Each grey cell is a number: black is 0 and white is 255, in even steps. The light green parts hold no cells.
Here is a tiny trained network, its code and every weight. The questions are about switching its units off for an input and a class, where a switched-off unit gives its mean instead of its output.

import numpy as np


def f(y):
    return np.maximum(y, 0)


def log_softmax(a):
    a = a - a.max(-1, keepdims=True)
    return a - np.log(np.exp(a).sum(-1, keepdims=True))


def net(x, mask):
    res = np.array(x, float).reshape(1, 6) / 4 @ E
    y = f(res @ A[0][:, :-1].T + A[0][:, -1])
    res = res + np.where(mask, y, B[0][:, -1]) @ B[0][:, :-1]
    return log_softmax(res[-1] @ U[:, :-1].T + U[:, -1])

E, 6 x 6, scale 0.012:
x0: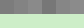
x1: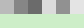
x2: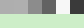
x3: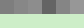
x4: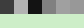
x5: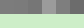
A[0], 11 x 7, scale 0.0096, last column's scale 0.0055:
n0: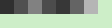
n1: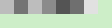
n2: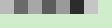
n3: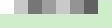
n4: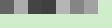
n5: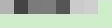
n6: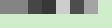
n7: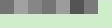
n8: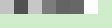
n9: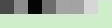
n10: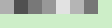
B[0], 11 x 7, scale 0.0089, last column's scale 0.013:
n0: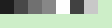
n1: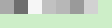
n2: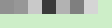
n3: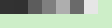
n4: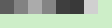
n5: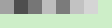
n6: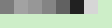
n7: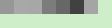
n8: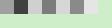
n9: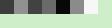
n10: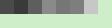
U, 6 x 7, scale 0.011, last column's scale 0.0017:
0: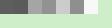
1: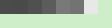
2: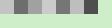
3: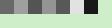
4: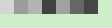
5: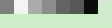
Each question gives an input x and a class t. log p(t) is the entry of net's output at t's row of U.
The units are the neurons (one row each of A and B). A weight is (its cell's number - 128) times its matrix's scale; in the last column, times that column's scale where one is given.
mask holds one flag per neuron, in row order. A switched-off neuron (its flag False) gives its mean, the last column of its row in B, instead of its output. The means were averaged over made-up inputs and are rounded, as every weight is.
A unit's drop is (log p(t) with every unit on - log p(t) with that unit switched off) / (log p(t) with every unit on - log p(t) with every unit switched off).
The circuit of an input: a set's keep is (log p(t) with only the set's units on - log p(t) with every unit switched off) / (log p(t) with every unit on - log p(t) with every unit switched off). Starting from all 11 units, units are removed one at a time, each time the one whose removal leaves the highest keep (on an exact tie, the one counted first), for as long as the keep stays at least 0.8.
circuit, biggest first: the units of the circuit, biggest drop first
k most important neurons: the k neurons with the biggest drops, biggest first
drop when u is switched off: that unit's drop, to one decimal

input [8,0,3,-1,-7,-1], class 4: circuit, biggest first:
(n2)
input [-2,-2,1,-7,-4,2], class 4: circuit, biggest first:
(n3; n2)
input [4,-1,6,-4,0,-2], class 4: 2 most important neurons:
(n9; n2)
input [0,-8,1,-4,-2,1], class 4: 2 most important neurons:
(n3; n2)
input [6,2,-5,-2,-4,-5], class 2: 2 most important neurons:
(n5; n3)
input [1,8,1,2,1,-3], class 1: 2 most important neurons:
(n3; n10)
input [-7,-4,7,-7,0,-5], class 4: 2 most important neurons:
(n2; n9)
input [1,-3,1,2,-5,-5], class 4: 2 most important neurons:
(n3; n2)
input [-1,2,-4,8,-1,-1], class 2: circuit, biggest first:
(n3; n5)
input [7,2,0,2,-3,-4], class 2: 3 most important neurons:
(n0; n3; n5)
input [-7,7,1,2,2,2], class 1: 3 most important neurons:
(n3; n10; n1)
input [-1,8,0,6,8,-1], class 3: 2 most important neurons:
(n0; n9)
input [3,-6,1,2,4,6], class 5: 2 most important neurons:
(n3; n6)
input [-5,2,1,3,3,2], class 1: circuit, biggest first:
(n1)
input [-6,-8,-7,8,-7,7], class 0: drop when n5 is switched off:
0.0
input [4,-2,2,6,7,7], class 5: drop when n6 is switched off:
0.1
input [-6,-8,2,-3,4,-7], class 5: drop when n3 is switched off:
0.1
